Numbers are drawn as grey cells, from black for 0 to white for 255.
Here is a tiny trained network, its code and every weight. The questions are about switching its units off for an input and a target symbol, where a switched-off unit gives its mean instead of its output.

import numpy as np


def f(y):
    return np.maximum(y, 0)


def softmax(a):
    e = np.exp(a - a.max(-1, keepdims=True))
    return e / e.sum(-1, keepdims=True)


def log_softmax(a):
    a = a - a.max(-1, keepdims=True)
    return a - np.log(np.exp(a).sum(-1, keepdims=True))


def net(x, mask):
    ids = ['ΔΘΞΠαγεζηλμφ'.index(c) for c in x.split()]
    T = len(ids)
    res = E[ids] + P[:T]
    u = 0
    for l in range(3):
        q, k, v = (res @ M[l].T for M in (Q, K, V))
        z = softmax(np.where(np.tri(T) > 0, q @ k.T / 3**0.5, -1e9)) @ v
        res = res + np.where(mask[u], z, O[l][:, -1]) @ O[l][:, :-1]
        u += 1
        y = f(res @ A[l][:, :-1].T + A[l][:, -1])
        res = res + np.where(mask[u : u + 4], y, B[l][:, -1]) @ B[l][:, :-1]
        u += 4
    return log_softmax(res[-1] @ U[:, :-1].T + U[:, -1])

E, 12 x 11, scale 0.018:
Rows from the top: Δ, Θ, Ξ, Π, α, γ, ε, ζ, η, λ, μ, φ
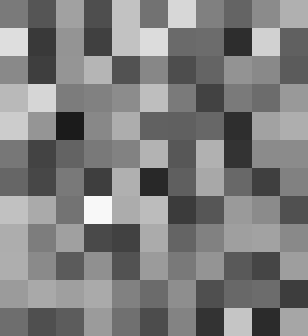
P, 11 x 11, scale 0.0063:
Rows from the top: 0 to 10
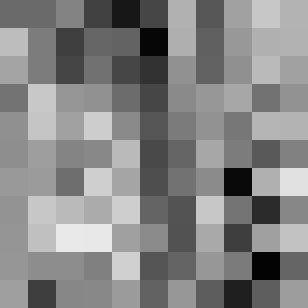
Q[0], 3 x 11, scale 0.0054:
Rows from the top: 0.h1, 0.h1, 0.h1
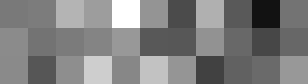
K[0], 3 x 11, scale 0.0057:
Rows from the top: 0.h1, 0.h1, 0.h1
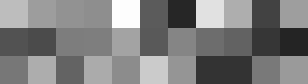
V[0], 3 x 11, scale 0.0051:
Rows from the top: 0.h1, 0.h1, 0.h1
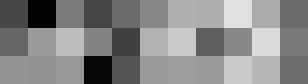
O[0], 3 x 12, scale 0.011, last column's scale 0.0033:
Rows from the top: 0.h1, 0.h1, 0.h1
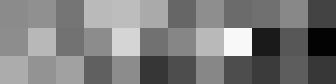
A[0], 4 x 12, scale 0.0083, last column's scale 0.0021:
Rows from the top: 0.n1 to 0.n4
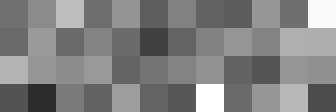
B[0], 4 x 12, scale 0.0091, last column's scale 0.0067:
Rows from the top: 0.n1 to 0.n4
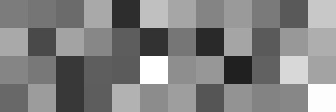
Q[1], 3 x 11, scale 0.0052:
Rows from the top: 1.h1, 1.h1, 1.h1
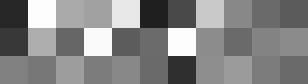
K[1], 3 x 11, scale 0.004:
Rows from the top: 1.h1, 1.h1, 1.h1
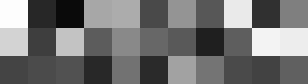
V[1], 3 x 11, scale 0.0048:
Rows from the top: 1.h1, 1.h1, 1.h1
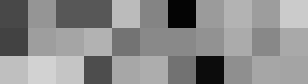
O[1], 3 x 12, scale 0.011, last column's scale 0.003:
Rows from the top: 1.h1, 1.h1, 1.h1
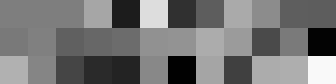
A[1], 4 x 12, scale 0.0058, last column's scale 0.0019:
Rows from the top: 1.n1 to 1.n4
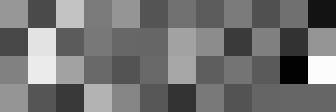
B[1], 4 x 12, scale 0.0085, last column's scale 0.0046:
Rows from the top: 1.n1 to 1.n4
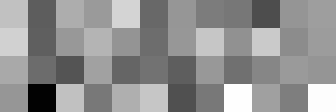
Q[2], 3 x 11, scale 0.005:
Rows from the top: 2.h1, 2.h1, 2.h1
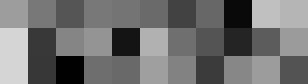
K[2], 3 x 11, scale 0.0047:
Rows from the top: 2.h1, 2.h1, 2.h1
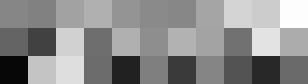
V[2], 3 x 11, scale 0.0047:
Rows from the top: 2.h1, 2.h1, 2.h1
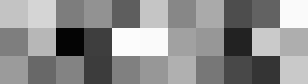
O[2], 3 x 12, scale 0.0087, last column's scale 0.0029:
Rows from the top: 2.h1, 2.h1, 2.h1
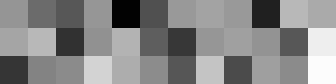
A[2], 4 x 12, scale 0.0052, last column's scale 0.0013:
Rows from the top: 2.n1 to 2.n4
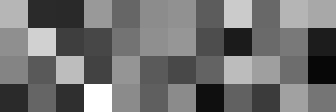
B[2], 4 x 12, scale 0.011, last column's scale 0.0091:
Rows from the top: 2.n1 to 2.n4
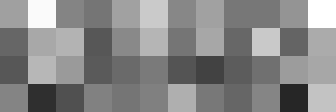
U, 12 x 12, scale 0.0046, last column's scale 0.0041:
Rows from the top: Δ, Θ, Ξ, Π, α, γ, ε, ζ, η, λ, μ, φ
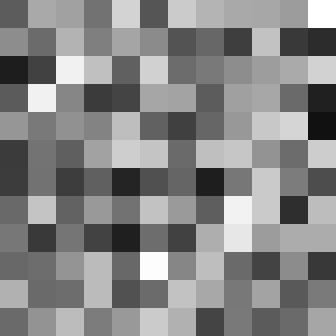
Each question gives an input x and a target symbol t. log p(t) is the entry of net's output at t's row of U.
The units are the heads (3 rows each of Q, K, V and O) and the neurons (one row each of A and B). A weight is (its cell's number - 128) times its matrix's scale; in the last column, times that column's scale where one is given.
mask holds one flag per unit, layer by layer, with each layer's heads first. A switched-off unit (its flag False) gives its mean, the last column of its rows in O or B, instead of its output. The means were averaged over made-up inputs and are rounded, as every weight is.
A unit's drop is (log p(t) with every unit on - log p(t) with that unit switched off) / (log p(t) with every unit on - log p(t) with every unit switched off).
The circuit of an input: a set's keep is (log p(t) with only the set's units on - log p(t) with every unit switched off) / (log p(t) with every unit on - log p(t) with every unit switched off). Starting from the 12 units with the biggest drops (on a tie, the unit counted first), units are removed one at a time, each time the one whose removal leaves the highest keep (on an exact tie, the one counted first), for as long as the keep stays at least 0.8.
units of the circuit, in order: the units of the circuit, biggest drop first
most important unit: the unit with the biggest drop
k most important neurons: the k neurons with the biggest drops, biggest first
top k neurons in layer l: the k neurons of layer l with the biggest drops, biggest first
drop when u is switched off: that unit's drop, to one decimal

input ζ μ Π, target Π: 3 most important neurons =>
2.n2, 1.n4, 2.n1
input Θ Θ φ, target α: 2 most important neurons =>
1.n4, 0.n2
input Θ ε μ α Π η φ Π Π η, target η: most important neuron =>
2.n1
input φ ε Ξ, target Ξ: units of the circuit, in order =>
2.h1, 0.n4
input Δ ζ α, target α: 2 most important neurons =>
1.n4, 0.n1
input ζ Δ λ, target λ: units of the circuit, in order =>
0.n3, 2.n1
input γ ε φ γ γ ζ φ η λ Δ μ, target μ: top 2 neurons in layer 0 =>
0.n4, 0.n1
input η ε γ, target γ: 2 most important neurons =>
0.n4, 0.n3
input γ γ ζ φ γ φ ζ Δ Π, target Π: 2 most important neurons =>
1.n4, 2.n2
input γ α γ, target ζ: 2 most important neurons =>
0.n4, 0.n2
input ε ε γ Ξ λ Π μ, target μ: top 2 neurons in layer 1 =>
1.n2, 1.n3
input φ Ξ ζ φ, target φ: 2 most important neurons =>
0.n2, 2.n1
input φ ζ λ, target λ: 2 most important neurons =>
0.n3, 2.n1
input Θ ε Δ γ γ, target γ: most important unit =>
2.h1
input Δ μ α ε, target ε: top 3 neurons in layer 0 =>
0.n4, 0.n2, 0.n3
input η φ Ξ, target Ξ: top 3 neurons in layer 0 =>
0.n4, 0.n1, 0.n2
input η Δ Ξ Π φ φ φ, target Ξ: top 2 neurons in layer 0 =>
0.n4, 0.n2
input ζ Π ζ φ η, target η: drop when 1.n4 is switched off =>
-0.1
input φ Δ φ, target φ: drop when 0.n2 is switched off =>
0.2
